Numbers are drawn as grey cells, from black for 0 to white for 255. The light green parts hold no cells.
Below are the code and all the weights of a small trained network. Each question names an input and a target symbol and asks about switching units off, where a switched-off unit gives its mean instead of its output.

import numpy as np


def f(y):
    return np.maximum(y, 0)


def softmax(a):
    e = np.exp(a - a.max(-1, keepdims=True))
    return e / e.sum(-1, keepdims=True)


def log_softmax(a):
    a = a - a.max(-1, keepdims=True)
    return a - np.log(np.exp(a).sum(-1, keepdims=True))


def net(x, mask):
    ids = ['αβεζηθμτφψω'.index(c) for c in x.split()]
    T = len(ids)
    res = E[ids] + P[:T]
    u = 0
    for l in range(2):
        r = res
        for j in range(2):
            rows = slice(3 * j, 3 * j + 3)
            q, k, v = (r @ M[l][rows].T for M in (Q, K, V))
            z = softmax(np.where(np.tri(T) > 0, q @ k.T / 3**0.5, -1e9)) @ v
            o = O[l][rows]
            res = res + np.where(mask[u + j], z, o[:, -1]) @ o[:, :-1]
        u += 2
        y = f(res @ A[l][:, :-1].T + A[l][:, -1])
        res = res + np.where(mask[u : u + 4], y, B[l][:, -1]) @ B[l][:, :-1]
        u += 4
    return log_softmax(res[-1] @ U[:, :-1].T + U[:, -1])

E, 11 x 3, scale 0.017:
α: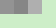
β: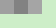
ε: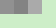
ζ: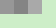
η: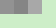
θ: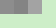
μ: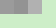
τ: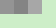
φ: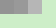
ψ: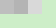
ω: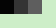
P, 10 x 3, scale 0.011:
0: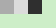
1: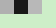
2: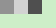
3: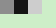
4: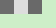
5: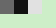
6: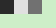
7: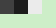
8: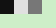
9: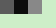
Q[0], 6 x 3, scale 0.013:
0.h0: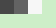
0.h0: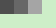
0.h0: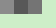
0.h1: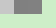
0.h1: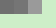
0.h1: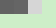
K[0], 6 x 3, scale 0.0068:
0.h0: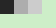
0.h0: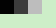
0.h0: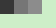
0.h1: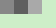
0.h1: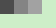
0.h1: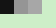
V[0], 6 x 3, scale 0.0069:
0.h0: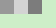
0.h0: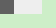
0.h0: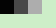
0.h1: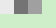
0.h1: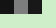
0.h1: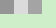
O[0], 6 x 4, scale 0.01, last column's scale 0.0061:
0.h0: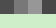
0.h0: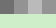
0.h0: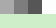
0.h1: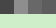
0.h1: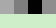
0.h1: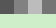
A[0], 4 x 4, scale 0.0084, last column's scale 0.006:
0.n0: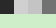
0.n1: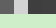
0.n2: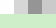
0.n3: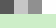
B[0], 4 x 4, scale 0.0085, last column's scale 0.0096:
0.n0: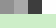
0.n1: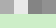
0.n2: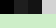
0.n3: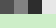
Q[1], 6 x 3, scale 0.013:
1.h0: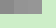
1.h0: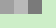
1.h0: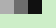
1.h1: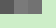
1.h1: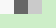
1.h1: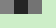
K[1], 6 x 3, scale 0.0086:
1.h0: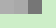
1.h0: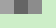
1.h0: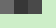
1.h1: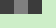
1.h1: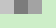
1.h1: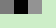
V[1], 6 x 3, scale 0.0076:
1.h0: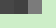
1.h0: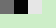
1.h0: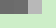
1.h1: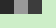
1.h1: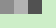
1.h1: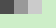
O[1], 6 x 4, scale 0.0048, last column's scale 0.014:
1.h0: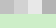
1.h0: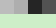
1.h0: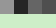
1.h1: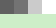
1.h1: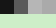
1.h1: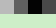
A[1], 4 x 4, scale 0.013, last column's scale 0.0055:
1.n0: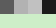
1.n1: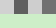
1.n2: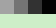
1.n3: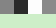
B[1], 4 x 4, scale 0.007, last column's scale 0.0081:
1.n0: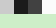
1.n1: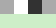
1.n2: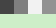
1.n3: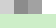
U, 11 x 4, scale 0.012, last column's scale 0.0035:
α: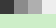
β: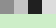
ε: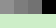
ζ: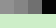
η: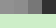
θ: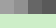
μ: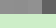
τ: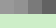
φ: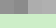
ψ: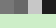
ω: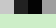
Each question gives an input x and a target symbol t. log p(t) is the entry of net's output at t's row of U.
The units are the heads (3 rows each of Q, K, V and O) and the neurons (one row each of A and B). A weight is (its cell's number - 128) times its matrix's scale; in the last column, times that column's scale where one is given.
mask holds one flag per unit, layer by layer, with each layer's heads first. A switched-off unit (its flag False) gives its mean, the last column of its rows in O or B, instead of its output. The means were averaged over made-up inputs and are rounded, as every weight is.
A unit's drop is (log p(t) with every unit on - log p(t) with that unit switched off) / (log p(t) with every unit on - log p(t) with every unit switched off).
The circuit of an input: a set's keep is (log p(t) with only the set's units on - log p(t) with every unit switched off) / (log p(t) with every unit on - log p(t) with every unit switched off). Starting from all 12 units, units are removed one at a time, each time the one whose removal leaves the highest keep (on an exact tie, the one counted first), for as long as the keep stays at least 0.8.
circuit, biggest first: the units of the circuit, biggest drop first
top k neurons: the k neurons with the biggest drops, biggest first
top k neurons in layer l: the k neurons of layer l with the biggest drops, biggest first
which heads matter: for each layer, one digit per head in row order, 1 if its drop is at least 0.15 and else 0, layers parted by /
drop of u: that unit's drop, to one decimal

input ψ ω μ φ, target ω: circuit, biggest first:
0.h0
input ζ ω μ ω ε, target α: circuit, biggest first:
0.n2, 1.h1
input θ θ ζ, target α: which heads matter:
00 / 00
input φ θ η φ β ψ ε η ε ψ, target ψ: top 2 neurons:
0.n0, 0.n3
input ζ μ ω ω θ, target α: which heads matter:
00 / 00
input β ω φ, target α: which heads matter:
00 / 00
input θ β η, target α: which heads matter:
00 / 00
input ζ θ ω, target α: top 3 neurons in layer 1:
1.n0, 1.n3, 1.n1
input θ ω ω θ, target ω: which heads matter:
01 / 00
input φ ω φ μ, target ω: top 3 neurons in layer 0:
0.n2, 0.n0, 0.n3
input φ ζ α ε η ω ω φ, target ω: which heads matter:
01 / 00
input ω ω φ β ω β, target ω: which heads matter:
11 / 00
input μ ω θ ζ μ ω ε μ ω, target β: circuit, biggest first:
0.h0, 0.n1
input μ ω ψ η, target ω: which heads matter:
11 / 00
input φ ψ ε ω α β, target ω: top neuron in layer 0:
0.n2
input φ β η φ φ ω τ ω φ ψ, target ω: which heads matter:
01 / 00
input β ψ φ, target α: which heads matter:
00 / 10
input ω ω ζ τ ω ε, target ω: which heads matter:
11 / 00
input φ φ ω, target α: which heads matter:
10 / 00
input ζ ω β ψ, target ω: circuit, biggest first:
0.n2
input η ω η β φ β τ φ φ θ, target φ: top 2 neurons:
1.n3, 0.n0
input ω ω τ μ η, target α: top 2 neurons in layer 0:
0.n2, 0.n3
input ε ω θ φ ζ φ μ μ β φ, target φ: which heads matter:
11 / 00
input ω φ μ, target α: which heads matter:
00 / 00
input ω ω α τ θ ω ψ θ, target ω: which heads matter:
11 / 00
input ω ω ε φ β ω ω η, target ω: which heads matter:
01 / 00
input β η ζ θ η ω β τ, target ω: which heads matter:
10 / 00
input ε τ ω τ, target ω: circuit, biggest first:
0.h1
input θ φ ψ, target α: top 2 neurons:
0.n2, 0.n3
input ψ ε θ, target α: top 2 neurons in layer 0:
0.n0, 0.n3
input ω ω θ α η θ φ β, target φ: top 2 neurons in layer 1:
1.n3, 1.n1
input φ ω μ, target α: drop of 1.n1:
0.1
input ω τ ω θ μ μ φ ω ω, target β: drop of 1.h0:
0.1
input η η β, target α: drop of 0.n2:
0.0
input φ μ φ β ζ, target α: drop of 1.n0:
-0.2
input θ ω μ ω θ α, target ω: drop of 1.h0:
-0.1
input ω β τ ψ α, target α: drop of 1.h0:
-0.1
